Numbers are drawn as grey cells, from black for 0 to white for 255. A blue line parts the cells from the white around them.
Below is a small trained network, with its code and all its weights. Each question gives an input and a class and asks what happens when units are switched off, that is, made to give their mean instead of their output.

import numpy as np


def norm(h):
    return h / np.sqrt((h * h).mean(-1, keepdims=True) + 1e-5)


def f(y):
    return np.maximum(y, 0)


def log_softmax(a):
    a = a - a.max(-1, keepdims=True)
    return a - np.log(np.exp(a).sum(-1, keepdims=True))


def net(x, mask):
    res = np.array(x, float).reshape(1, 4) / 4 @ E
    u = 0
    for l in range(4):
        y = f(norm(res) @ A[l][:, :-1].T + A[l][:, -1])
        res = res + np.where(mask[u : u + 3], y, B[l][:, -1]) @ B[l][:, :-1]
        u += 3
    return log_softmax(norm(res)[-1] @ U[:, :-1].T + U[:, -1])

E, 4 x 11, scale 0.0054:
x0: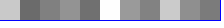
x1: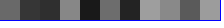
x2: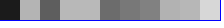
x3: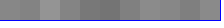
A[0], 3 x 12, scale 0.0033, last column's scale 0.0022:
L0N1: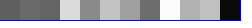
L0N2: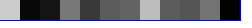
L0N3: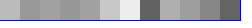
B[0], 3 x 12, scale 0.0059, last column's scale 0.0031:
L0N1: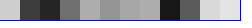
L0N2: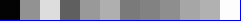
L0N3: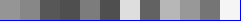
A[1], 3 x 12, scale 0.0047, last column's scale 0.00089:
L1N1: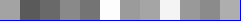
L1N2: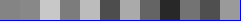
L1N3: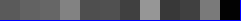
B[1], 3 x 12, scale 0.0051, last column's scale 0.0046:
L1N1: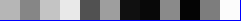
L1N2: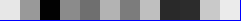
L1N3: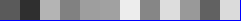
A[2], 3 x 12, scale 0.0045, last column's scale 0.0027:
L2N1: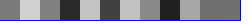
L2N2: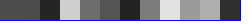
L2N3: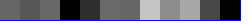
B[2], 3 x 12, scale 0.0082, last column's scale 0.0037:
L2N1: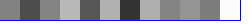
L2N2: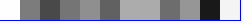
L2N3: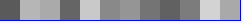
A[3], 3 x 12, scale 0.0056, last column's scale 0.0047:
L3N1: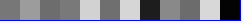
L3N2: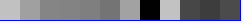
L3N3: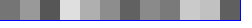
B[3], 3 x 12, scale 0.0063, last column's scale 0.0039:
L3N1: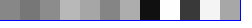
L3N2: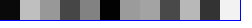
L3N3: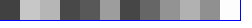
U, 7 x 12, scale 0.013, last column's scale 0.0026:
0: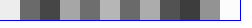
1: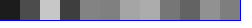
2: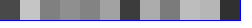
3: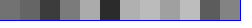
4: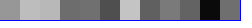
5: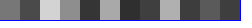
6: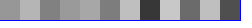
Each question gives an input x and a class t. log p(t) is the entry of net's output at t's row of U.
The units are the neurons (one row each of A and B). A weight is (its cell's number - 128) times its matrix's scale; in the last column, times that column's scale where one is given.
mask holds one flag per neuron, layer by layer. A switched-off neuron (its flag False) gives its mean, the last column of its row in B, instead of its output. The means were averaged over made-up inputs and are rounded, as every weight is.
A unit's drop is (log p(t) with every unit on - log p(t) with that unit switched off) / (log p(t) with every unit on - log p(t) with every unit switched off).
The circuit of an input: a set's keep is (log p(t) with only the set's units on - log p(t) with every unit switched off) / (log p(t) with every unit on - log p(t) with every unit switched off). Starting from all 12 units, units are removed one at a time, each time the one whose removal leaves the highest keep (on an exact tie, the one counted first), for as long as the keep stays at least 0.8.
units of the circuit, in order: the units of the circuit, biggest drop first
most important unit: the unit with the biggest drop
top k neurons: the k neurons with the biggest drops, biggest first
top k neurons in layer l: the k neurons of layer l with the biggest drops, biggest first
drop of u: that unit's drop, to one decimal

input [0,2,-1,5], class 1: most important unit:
L1N1
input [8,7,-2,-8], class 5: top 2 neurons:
(L1N1; L1N2)
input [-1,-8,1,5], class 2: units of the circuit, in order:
(L2N1; L1N1)
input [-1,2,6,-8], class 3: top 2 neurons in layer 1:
(L1N1; L1N2)
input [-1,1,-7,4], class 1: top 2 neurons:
(L1N1; L0N2)
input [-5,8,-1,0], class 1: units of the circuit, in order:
(L0N2; L1N3)
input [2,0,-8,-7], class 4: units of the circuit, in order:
(L2N1; L3N2)
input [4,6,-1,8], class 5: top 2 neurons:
(L1N1; L1N2)
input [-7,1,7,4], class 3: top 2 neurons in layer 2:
(L2N2; L2N3)
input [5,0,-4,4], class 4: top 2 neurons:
(L3N2; L2N1)
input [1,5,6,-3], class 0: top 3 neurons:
(L2N2; L3N2; L0N1)
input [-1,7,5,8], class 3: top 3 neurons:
(L2N2; L1N1; L1N2)
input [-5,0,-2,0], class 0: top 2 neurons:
(L1N2; L3N2)
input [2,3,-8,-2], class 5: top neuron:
(L0N2)
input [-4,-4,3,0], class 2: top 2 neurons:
(L3N3; L2N1)
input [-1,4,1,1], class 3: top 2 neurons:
(L2N2; L3N3)
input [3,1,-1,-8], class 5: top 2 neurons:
(L1N1; L2N2)
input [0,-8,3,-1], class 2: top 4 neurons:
(L2N1; L1N1; L1N3; L3N3)
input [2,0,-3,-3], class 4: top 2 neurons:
(L3N2; L2N1)
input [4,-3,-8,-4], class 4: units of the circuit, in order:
(L3N2)
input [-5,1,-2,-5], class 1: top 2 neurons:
(L1N3; L2N2)
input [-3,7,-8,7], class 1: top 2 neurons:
(L1N1; L2N3)
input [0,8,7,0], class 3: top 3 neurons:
(L2N2; L1N2; L1N1)
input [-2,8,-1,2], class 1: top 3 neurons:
(L0N2; L1N1; L2N3)
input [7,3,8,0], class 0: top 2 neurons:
(L0N1; L2N2)
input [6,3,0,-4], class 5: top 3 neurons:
(L1N1; L1N2; L3N2)
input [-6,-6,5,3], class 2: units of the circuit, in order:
(L2N1)
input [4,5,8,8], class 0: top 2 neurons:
(L2N2; L0N1)
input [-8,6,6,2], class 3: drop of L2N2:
0.3
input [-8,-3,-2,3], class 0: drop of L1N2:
0.3
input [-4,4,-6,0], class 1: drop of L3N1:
0.0
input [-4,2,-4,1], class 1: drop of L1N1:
0.1
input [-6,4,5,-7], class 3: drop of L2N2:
0.2
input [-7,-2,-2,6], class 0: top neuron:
(L1N2)
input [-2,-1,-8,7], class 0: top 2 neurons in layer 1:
(L1N2; L1N1)
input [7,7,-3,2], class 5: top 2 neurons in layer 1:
(L1N1; L1N2)
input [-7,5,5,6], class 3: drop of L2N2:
0.2
